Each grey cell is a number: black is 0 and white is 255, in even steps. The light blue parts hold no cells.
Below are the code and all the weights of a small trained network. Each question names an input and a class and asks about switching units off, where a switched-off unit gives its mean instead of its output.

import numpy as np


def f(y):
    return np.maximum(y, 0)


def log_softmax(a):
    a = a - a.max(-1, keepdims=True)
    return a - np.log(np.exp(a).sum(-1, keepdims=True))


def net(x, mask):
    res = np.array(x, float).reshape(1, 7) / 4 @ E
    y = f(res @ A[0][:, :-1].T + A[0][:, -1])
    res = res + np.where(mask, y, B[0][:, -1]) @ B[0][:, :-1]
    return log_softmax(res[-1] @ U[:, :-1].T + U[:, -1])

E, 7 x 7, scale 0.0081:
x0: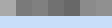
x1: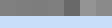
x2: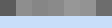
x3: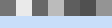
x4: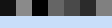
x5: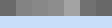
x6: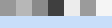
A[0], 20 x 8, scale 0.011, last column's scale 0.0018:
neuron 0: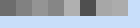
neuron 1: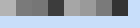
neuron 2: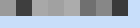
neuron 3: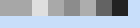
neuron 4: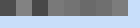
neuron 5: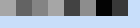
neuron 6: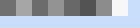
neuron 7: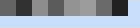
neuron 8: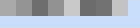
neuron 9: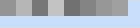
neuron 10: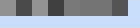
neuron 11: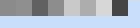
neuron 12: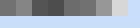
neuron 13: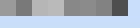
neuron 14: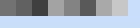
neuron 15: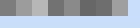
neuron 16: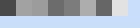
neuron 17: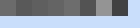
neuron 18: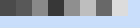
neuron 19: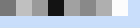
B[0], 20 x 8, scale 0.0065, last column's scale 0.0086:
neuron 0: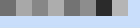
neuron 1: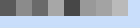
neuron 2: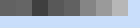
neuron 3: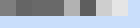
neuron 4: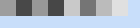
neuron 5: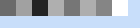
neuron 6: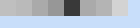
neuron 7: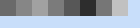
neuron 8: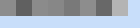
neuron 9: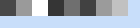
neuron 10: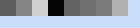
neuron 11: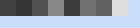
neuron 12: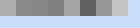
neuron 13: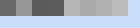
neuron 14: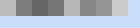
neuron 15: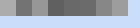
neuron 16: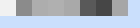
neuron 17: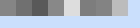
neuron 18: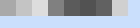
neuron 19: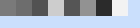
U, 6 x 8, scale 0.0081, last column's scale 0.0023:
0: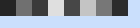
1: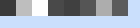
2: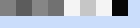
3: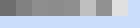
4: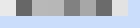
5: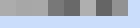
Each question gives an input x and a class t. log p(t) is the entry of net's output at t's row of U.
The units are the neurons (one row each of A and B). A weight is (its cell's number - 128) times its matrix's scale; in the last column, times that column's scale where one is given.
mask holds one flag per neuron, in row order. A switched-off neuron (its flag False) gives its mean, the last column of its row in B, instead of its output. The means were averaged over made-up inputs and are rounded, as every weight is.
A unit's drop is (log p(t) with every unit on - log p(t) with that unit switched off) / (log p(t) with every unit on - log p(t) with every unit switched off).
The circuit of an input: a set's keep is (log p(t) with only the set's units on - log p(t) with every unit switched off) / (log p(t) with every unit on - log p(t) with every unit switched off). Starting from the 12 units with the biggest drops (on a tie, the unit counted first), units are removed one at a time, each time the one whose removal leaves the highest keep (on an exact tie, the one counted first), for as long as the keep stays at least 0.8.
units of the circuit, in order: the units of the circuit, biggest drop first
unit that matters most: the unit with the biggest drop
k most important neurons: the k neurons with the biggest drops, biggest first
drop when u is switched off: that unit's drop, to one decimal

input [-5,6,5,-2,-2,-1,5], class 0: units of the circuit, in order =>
neuron 11; neuron 19
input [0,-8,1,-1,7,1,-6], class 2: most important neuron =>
neuron 4
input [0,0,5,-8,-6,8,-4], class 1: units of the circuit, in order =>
neuron 7; neuron 10
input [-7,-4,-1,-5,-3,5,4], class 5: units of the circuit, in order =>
neuron 18; neuron 4
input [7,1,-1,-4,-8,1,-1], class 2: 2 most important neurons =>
neuron 3; neuron 13
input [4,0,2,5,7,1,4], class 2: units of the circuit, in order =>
neuron 4; neuron 14
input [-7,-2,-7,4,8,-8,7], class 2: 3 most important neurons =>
neuron 4; neuron 14; neuron 12
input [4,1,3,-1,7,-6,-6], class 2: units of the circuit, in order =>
neuron 4; neuron 19; neuron 17
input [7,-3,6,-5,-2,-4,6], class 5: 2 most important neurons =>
neuron 18; neuron 5
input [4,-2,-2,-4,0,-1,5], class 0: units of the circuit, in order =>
neuron 19; neuron 11; neuron 1
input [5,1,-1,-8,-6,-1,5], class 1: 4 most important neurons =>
neuron 10; neuron 18; neuron 7; neuron 5
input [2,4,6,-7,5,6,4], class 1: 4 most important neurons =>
neuron 18; neuron 7; neuron 5; neuron 10
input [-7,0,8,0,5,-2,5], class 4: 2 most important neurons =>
neuron 16; neuron 5
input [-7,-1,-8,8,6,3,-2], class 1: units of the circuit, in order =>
neuron 9
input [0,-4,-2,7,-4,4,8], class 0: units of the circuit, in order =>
neuron 19; neuron 11
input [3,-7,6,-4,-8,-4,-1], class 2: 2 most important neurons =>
neuron 3; neuron 13
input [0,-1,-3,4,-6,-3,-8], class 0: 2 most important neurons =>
neuron 5; neuron 4
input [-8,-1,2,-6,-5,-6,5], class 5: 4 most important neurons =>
neuron 18; neuron 19; neuron 9; neuron 5
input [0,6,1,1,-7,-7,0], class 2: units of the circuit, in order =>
neuron 3; neuron 13
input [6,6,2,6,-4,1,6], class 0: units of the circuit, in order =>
neuron 19; neuron 11
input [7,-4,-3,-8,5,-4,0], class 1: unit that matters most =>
neuron 10
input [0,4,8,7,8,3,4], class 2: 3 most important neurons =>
neuron 4; neuron 14; neuron 18
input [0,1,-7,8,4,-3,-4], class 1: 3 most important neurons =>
neuron 9; neuron 19; neuron 6
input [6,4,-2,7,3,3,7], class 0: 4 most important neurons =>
neuron 19; neuron 11; neuron 18; neuron 10
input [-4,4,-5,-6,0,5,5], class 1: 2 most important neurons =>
neuron 18; neuron 5
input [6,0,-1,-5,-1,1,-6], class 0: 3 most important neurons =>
neuron 5; neuron 9; neuron 4
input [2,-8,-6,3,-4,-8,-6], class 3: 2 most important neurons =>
neuron 19; neuron 11
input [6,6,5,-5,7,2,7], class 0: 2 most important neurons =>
neuron 19; neuron 11
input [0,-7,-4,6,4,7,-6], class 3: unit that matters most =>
neuron 4
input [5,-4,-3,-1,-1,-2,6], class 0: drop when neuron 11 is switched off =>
0.1
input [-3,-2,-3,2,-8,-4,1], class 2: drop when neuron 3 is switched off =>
0.4
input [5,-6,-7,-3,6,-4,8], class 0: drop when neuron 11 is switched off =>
0.2
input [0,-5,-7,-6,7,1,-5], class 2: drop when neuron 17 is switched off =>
0.3
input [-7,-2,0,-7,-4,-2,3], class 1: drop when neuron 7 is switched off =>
0.2
